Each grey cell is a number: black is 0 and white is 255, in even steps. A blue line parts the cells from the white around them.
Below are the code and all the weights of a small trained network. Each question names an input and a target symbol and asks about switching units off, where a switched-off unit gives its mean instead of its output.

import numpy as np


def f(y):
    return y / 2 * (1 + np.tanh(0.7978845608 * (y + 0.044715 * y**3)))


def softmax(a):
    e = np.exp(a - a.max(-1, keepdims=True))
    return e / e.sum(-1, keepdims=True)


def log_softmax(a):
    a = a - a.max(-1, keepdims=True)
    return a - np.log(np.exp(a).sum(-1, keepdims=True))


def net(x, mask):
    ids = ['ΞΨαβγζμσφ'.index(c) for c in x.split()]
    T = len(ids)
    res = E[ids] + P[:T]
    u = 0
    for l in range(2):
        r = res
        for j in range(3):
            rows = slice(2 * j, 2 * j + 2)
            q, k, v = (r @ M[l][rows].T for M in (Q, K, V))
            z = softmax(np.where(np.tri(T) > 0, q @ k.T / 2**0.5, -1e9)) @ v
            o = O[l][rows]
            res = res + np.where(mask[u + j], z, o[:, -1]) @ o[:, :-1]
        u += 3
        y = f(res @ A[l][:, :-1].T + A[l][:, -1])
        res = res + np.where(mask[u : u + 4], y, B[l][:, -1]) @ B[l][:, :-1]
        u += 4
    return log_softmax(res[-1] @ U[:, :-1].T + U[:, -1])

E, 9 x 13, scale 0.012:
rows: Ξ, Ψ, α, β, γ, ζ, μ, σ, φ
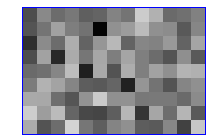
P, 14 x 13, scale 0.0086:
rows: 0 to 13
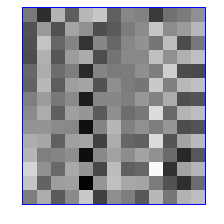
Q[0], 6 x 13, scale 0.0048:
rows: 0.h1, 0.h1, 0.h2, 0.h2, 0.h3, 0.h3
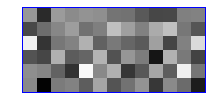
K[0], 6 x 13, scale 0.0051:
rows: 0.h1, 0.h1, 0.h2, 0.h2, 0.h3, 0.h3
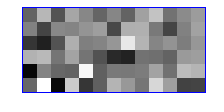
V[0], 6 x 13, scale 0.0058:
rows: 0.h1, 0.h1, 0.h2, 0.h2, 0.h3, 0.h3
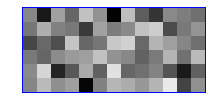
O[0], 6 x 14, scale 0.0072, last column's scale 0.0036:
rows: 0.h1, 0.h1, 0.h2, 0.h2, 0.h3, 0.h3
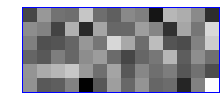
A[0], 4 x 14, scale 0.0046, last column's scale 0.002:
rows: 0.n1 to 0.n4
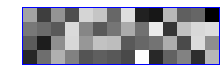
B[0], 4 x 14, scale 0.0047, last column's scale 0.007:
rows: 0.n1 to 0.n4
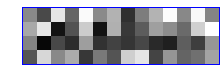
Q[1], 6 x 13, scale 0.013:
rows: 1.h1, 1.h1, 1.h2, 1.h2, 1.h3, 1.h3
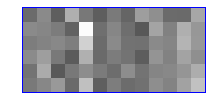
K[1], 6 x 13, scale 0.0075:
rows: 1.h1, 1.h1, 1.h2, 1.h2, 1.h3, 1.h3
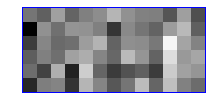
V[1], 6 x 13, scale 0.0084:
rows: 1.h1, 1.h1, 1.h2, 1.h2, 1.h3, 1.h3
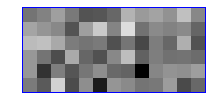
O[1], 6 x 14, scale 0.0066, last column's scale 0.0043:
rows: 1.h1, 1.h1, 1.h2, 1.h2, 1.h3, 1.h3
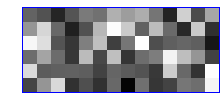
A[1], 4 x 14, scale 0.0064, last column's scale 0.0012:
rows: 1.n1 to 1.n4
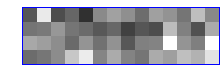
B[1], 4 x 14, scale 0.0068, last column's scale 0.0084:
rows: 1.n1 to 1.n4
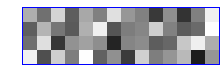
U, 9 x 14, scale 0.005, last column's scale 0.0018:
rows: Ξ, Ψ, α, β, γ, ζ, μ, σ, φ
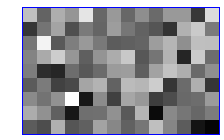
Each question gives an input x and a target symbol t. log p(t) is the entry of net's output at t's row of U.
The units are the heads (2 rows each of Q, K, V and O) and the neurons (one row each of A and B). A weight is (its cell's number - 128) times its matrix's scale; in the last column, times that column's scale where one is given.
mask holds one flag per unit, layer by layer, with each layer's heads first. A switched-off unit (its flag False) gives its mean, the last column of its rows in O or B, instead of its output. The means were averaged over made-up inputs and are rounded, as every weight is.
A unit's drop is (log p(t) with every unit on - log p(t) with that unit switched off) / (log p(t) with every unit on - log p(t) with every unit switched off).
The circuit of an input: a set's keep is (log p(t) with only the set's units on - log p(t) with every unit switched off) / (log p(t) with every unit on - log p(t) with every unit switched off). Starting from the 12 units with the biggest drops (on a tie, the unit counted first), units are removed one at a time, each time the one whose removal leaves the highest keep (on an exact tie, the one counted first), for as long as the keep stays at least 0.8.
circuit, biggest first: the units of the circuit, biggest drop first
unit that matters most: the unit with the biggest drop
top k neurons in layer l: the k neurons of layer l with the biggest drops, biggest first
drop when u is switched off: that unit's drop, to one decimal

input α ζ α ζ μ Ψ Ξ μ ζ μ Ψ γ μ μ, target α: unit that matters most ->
0.n3
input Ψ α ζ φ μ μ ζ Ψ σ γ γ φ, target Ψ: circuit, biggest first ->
(0.n2, 1.h3, 0.h1, 1.h2)
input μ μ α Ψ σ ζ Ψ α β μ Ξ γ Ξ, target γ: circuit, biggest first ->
(1.h2, 1.h3, 0.h1)
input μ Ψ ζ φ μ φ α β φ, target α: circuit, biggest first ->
(1.h2, 1.n3, 1.h1, 0.h3)
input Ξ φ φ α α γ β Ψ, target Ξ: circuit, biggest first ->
(1.n4, 1.h3, 1.h2)
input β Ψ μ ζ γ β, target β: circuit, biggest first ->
(1.h1, 0.h3, 0.n2, 1.n1)
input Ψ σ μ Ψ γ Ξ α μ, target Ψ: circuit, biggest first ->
(1.h3, 0.h1, 0.n4, 1.n2)
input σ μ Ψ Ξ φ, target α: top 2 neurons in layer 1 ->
(1.n3, 1.n2)
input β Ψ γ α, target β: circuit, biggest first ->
(1.h1, 0.h3, 1.n1)
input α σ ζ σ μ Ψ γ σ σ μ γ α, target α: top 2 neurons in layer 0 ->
(0.n3, 0.n2)
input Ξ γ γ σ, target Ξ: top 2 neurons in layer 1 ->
(1.n4, 1.n1)
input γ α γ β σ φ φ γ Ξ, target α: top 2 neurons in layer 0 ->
(0.n3, 0.n4)
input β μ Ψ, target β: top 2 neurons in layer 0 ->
(0.n4, 0.n2)
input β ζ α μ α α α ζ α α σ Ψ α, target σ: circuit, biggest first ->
(1.h2)
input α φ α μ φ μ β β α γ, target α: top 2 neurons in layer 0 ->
(0.n3, 0.n2)
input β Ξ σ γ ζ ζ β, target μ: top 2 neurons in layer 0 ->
(0.n2, 0.n4)
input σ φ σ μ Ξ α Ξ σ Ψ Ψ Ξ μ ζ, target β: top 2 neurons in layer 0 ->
(0.n4, 0.n3)
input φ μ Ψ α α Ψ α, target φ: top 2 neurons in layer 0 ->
(0.n2, 0.n3)
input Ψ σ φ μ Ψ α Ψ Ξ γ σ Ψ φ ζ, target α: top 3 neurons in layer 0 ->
(0.n3, 0.n4, 0.n2)
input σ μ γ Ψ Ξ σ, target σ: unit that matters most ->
0.h1
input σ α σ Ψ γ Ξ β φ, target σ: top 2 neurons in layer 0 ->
(0.n2, 0.n1)
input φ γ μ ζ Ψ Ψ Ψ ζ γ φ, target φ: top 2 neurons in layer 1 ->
(1.n2, 1.n3)
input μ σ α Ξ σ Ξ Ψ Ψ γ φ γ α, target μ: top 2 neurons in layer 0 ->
(0.n1, 0.n2)
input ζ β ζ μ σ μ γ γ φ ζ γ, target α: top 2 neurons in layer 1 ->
(1.n3, 1.n2)
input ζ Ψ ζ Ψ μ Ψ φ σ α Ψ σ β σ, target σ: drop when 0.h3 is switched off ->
0.1
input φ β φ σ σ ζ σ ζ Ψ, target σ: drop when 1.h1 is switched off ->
0.1
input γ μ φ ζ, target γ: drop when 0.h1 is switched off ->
0.2
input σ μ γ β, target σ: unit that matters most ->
1.h3
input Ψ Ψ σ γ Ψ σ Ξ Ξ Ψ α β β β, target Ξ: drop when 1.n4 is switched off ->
0.7
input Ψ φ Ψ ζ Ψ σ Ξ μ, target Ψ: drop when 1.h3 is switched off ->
0.7
